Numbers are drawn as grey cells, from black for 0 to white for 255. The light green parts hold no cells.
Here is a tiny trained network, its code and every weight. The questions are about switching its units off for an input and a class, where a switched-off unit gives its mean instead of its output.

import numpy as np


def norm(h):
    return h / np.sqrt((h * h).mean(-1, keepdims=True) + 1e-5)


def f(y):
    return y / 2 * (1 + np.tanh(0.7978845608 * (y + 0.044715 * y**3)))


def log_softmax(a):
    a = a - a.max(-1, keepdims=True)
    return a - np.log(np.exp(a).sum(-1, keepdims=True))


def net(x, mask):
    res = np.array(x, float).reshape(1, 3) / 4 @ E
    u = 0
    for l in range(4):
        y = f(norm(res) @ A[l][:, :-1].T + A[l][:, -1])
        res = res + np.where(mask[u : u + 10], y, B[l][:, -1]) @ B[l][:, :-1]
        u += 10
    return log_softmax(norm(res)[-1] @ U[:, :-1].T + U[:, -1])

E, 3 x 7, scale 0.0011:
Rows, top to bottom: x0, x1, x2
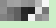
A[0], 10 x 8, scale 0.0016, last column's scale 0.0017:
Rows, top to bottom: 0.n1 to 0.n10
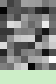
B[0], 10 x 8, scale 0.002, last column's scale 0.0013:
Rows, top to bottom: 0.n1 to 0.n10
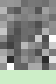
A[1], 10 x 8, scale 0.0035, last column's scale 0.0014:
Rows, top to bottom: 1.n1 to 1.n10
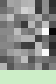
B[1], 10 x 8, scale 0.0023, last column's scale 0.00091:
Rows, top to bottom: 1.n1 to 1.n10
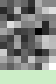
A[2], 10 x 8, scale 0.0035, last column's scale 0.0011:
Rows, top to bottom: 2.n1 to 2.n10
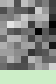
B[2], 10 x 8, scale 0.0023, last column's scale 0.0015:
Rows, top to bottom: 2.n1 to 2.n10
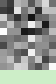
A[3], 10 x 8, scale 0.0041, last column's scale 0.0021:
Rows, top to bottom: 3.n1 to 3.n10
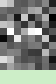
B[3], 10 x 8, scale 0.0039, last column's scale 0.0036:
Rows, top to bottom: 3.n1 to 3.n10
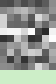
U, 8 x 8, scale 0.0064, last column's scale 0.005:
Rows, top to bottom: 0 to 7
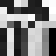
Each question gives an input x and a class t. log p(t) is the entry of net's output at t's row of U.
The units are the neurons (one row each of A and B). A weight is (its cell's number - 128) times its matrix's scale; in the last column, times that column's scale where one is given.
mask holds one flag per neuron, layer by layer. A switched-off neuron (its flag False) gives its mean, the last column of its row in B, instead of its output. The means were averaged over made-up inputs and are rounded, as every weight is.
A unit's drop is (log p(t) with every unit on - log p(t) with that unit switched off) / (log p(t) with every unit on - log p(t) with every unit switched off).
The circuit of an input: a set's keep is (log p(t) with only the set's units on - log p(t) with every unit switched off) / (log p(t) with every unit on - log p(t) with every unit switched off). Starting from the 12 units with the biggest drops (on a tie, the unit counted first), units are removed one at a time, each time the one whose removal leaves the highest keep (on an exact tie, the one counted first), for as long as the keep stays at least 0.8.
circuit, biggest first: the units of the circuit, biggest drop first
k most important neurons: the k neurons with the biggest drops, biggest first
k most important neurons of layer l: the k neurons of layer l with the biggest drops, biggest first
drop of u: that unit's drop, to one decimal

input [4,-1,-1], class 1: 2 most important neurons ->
(1.n8 2.n5)
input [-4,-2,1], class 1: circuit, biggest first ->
(3.n5 3.n6)
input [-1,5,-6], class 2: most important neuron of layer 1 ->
(1.n6)
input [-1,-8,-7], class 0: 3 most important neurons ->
(1.n2 1.n6 1.n4)
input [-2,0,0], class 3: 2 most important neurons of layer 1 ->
(1.n8 1.n5)
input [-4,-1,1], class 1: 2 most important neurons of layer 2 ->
(2.n5 2.n2)
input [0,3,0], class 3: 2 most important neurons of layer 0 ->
(0.n7 0.n6)
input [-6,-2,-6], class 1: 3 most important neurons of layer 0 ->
(0.n5 0.n2 0.n8)
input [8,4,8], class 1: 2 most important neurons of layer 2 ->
(2.n4 2.n6)
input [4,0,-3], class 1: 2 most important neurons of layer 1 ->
(1.n8 1.n5)
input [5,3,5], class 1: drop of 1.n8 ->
1.3
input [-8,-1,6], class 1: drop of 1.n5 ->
0.0
